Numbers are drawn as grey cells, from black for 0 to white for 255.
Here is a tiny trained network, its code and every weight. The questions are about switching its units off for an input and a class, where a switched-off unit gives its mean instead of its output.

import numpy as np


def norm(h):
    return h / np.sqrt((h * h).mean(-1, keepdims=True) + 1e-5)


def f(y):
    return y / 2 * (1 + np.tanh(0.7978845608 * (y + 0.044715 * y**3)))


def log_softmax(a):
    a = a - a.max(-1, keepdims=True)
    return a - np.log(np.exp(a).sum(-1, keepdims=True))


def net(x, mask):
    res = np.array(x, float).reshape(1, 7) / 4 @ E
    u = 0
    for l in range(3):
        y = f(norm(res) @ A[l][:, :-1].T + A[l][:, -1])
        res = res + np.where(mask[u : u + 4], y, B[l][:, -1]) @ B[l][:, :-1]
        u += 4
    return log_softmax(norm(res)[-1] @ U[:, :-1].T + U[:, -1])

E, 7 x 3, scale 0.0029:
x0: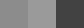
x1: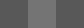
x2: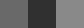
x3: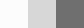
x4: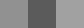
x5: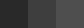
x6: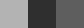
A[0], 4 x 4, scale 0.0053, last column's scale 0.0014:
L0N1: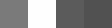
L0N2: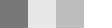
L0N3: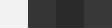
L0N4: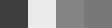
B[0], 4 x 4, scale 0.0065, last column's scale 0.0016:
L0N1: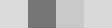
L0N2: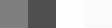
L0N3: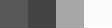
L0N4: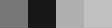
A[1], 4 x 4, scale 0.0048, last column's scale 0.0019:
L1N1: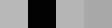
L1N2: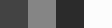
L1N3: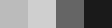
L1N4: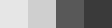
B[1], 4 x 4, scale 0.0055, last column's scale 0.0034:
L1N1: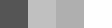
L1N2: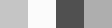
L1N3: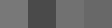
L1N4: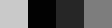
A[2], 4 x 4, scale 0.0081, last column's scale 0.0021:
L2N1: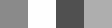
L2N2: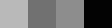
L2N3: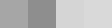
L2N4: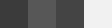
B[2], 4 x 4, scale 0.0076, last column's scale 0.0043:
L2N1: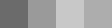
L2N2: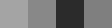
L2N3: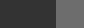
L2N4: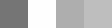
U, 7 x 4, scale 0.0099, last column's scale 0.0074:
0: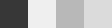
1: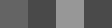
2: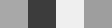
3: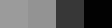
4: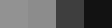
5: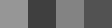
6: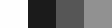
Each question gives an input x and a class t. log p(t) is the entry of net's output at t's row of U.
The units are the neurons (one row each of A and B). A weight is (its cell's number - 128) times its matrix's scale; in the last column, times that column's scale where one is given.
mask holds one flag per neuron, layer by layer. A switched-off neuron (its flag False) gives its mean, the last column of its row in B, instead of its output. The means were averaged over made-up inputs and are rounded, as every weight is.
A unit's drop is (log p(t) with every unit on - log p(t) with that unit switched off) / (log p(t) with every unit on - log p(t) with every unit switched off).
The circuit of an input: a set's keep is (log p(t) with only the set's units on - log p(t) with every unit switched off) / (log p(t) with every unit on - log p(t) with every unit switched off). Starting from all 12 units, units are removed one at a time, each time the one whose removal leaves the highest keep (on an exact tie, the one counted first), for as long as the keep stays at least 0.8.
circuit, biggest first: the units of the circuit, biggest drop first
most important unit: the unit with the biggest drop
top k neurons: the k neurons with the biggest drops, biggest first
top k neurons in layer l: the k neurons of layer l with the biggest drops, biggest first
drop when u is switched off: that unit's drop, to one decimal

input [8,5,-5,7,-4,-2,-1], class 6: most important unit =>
L1N4
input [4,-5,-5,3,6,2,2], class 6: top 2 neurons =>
[L1N4; L0N4]
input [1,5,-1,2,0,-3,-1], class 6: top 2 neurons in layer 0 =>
[L0N1; L0N3]
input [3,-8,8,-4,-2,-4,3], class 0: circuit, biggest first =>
[L1N1; L0N4]
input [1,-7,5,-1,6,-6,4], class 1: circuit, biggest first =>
[L2N3; L0N1; L1N1; L2N4]
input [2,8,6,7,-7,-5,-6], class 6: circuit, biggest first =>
[L2N4; L1N4]
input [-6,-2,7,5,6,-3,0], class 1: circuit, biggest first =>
[L2N3; L0N1; L2N4]
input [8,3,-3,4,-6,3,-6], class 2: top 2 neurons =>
[L0N2; L0N4]
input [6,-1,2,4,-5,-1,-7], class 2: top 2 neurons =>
[L0N2; L0N1]
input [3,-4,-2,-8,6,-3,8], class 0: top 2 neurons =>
[L0N1; L0N2]
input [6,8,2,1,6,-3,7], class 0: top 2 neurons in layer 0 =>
[L0N3; L0N2]
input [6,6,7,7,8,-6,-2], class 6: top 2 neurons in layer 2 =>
[L2N2; L2N1]
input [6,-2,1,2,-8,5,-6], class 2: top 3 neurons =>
[L0N4; L0N1; L2N4]
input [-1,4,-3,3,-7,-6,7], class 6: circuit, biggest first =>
[L1N4]
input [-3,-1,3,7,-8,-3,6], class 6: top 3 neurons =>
[L1N4; L0N4; L2N2]
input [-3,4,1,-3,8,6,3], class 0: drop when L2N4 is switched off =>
0.1
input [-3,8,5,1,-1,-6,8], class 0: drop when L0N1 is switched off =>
0.6
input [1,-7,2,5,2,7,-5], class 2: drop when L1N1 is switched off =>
0.0
